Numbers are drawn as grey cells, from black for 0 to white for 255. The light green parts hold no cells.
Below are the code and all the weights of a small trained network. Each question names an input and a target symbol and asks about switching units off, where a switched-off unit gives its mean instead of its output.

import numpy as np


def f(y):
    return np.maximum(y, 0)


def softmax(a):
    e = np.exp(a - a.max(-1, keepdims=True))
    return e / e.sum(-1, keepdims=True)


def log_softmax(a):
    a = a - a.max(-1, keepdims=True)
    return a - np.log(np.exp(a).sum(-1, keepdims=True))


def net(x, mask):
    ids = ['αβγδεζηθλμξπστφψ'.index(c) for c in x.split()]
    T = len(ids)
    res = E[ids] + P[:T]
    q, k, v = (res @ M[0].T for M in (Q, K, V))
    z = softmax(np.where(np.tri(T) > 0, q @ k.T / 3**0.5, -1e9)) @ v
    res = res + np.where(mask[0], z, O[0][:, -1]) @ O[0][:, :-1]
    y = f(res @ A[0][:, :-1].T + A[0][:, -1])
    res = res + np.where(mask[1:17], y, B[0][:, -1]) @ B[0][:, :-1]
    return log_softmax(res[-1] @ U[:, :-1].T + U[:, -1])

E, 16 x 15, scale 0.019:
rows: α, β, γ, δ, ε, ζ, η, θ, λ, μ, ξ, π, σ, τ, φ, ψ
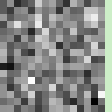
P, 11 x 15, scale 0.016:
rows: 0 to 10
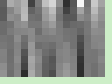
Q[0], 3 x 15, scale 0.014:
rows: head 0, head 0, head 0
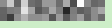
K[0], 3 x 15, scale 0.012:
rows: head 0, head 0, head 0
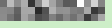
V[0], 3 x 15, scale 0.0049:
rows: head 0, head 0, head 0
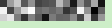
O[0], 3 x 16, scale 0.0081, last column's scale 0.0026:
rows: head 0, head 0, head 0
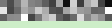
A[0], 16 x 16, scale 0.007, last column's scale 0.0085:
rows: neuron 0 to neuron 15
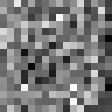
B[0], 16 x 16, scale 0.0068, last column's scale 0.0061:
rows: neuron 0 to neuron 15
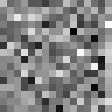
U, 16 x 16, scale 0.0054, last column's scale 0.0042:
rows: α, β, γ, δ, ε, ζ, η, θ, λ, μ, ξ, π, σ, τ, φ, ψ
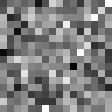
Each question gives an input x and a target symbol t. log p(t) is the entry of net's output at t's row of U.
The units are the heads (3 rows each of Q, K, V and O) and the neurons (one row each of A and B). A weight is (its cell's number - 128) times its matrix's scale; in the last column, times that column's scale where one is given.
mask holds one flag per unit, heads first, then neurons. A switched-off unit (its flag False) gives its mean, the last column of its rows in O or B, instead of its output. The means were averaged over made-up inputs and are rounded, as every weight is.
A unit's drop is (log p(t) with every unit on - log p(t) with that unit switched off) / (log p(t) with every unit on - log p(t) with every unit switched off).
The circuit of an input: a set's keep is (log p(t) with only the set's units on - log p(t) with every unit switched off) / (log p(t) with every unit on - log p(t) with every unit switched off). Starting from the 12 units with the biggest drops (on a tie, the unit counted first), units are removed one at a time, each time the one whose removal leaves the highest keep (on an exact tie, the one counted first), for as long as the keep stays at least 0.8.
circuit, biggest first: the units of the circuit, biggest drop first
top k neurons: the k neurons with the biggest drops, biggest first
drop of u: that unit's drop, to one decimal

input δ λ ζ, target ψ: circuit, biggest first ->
(head 0; neuron 6)
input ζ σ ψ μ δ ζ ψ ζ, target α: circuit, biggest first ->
(head 0; neuron 7)
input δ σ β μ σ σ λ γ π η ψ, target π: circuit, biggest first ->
(head 0; neuron 7; neuron 8)
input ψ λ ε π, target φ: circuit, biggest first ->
(head 0)
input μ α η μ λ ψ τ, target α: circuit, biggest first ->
(head 0; neuron 7)
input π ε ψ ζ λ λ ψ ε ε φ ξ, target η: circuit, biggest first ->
(head 0; neuron 12)
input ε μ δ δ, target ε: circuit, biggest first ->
(head 0; neuron 7)
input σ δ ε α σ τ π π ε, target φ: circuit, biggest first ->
(head 0; neuron 14)
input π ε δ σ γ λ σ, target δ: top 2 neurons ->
(neuron 7; neuron 14)
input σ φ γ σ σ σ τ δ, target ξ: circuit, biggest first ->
(head 0; neuron 3)
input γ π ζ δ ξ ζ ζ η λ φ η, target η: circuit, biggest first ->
(head 0; neuron 12; neuron 8)
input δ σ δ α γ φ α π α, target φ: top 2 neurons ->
(neuron 14; neuron 6)
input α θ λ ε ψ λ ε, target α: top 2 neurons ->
(neuron 7; neuron 3)
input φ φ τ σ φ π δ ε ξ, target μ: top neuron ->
(neuron 4)
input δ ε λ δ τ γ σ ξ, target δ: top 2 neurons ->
(neuron 7; neuron 14)
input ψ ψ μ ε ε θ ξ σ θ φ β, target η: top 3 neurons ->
(neuron 12; neuron 8; neuron 5)
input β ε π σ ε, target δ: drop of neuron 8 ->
-0.1
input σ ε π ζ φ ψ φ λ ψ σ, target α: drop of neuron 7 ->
0.2
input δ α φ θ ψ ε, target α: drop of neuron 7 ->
0.2
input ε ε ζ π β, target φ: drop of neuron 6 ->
0.1
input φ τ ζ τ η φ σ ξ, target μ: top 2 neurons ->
(neuron 4; neuron 1)
